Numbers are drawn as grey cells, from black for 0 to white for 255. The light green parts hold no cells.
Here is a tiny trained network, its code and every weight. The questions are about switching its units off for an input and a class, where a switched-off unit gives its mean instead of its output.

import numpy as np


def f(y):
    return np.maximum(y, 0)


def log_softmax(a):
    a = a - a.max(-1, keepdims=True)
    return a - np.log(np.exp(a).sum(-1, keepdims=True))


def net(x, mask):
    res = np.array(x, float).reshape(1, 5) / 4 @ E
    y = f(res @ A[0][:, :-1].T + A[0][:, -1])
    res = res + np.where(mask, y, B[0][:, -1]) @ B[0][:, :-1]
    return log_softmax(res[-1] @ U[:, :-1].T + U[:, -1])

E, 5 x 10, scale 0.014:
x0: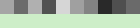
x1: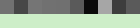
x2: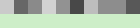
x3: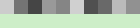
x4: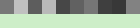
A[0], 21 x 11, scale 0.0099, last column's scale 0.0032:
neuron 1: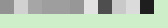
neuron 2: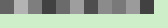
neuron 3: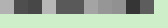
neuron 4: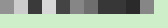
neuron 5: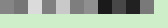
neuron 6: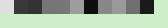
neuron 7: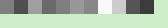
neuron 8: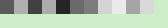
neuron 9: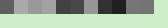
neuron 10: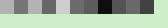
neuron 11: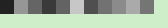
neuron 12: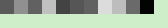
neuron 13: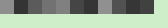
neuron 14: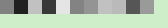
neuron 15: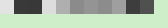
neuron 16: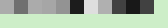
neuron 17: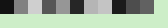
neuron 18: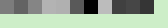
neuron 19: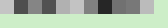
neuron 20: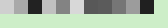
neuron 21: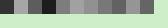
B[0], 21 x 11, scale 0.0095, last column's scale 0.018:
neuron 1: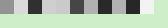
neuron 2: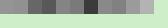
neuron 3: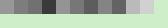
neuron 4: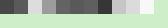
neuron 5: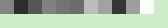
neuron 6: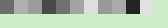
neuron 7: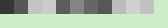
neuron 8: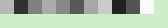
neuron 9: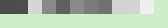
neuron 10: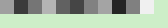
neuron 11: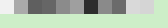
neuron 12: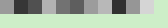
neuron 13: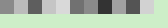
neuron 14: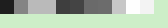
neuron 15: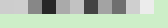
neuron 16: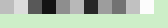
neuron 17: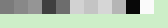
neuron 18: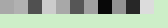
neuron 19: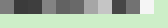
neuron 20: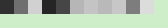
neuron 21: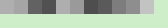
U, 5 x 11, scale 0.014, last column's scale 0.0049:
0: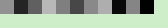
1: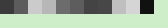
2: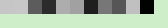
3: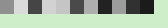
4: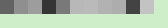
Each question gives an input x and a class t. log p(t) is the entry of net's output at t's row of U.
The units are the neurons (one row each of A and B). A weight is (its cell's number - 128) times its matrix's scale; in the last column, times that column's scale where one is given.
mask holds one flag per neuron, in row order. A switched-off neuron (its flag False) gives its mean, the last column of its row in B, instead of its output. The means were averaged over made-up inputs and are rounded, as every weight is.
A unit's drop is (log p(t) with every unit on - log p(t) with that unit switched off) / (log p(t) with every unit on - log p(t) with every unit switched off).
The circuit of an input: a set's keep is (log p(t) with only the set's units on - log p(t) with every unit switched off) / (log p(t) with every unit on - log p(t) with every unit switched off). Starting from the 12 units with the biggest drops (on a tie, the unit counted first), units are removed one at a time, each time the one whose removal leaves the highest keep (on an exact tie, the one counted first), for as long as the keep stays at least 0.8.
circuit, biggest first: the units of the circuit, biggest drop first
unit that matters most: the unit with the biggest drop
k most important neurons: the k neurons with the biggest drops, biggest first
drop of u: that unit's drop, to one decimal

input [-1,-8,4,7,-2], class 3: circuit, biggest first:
[neuron 1]
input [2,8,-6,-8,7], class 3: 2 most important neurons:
[neuron 18; neuron 13]
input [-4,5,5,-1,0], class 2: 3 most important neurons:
[neuron 1; neuron 16; neuron 3]
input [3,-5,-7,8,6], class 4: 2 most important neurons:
[neuron 20; neuron 16]
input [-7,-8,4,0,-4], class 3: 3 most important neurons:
[neuron 1; neuron 5; neuron 10]
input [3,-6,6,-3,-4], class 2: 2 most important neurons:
[neuron 16; neuron 18]
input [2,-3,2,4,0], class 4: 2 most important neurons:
[neuron 18; neuron 20]
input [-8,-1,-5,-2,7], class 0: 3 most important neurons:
[neuron 8; neuron 12; neuron 14]
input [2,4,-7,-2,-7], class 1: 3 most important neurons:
[neuron 14; neuron 16; neuron 7]
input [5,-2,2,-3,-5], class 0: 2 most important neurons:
[neuron 4; neuron 5]
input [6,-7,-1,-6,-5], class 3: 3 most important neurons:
[neuron 1; neuron 8; neuron 12]
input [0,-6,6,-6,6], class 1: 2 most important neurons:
[neuron 9; neuron 4]
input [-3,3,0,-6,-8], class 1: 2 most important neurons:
[neuron 14; neuron 7]
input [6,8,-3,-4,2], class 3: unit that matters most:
neuron 18
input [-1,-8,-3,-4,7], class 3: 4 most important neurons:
[neuron 1; neuron 14; neuron 7; neuron 20]
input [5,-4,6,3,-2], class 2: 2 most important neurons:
[neuron 15; neuron 8]
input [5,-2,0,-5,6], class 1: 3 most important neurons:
[neuron 9; neuron 8; neuron 4]
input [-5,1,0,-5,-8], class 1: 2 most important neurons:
[neuron 7; neuron 14]
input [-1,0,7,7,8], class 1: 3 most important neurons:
[neuron 4; neuron 17; neuron 20]
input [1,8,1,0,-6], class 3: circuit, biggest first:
[neuron 18]
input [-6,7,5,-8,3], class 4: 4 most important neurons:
[neuron 17; neuron 1; neuron 16; neuron 9]
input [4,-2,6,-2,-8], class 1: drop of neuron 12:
0.0
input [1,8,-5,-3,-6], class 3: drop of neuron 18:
0.6
